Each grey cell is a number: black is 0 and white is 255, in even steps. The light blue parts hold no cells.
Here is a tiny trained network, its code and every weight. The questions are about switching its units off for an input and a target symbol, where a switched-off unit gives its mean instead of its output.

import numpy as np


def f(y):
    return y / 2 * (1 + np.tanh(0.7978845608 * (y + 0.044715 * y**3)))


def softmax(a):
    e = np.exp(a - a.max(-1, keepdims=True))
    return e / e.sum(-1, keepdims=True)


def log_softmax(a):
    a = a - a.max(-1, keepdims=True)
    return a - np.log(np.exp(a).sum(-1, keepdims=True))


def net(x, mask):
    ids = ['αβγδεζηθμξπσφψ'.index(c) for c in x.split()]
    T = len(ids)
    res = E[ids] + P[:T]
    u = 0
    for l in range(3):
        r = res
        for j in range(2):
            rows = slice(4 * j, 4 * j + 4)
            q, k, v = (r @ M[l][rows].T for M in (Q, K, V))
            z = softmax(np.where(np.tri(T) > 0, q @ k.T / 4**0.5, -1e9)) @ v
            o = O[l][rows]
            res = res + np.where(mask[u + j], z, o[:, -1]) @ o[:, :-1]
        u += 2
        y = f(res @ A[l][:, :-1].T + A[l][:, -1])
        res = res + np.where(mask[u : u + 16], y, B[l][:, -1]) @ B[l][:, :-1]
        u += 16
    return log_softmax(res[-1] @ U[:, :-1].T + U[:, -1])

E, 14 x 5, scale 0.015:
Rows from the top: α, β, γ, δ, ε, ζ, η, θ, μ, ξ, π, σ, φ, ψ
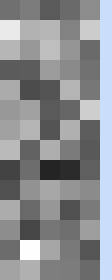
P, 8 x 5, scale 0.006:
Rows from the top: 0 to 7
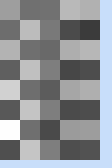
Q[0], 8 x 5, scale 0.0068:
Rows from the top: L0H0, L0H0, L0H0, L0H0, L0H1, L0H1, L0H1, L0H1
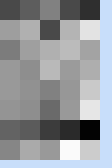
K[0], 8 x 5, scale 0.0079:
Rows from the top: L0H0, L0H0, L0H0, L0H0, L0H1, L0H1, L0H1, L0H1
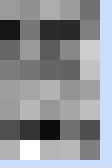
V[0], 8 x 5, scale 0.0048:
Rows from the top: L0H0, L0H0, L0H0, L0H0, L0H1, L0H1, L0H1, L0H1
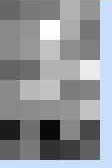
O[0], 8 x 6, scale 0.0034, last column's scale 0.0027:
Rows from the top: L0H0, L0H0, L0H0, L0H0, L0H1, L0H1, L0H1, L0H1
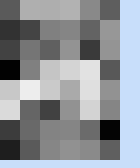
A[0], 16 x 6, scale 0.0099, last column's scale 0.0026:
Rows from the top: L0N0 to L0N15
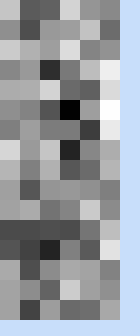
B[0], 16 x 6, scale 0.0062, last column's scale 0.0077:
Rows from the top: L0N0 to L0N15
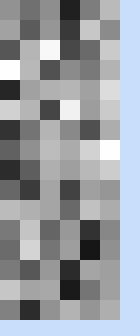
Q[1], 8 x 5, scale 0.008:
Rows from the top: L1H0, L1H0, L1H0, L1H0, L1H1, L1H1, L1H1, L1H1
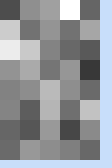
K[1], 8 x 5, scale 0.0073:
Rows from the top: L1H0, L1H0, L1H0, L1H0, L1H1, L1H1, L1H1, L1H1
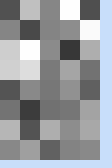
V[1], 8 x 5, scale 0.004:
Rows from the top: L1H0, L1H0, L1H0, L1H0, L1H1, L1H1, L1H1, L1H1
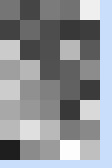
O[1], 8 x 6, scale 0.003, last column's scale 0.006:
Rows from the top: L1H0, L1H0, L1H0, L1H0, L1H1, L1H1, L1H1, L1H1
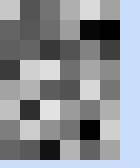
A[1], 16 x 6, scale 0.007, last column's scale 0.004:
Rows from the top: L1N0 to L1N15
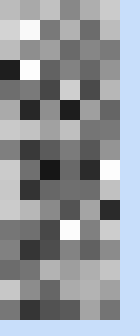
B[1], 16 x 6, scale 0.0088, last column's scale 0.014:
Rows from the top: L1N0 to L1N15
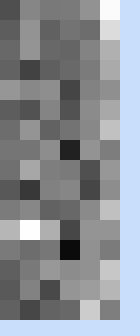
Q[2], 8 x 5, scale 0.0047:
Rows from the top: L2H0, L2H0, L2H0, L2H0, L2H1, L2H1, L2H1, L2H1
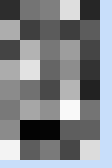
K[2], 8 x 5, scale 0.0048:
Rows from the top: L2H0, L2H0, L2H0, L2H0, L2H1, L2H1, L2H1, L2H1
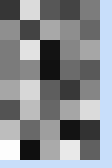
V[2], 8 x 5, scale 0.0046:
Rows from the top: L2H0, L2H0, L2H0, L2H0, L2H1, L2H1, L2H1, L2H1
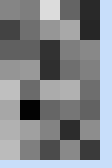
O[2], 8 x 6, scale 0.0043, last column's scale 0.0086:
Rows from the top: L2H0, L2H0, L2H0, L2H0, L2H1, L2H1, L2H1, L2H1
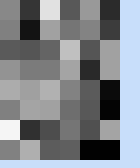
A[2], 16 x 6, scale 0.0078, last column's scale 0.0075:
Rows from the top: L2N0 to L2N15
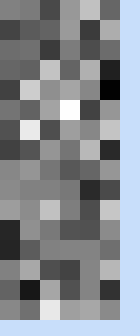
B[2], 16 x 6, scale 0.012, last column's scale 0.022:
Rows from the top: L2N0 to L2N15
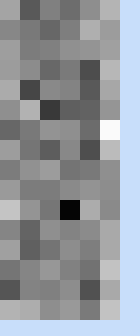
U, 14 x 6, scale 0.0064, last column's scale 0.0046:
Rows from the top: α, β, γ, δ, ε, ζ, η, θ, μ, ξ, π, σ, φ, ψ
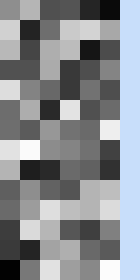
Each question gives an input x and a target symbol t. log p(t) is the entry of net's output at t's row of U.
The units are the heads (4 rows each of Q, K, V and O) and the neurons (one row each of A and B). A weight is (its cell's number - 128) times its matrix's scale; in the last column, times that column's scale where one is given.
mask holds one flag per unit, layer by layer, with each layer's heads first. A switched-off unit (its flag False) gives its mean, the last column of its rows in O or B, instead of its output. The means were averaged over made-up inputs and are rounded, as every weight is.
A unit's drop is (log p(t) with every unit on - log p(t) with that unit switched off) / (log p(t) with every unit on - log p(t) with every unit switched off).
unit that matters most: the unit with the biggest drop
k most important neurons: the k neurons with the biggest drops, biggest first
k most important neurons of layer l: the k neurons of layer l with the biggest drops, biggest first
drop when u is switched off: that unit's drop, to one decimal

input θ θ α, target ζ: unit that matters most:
L0N3
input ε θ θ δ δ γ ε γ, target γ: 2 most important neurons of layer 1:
(L1N3; L1N13)
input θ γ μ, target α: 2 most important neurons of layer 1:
(L1N11; L1N4)
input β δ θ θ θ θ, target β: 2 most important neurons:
(L0N2; L1N0)
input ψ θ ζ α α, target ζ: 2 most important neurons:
(L0N3; L1N14)
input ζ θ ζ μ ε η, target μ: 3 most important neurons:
(L0N12; L0N11; L1N3)
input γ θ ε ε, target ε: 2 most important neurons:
(L0N7; L2N10)
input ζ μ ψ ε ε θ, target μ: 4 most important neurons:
(L0N12; L0N11; L2N5; L0N5)
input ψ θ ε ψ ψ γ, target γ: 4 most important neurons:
(L0N4; L2N4; L0N7; L2N12)
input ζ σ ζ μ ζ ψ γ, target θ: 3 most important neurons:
(L2N15; L2N3; L0N2)
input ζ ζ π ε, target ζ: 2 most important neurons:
(L0N12; L0N3)
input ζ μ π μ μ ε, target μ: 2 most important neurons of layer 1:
(L1N3; L1N1)
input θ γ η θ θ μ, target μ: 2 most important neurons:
(L1N3; L2N1)
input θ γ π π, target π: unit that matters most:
L1N11
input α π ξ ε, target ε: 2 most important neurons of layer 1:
(L1N0; L1N14)
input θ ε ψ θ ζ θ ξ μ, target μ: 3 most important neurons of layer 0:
(L0N12; L0N11; L0N7)
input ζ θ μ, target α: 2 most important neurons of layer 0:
(L0N5; L0N12)
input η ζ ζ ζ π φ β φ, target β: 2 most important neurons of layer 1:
(L1N3; L1N0)
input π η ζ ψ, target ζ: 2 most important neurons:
(L0N3; L1N10)
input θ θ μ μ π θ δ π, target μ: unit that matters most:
L0H1
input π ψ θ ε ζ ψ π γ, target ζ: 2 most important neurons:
(L2N5; L0N3)
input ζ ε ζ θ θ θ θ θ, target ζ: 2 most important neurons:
(L2N5; L0N3)
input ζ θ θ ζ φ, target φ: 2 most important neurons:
(L2N4; L1N3)
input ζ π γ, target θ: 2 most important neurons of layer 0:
(L0N2; L0N5)
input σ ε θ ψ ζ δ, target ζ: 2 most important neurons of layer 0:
(L0N3; L0N5)
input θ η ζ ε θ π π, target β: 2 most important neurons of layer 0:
(L0N5; L0N7)
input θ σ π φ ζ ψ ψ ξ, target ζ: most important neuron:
(L0N3)
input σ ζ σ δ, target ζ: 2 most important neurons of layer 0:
(L0N5; L0N3)
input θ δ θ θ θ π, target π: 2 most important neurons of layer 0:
(L0N5; L0N2)
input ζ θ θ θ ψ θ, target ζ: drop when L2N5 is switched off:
0.4
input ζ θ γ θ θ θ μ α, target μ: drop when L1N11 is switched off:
-0.1
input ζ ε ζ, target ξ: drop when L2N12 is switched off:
0.0
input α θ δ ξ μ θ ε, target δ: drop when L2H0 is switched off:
0.1
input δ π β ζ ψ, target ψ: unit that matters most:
L2N6
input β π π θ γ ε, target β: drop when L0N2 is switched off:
0.3
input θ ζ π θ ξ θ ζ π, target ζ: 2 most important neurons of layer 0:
(L0N5; L0N3)
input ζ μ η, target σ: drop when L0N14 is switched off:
0.2
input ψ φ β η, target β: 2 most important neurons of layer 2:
(L2N0; L2N14)
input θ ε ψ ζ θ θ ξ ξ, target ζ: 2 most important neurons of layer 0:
(L0N5; L0N3)
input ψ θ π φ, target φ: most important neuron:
(L1N3)
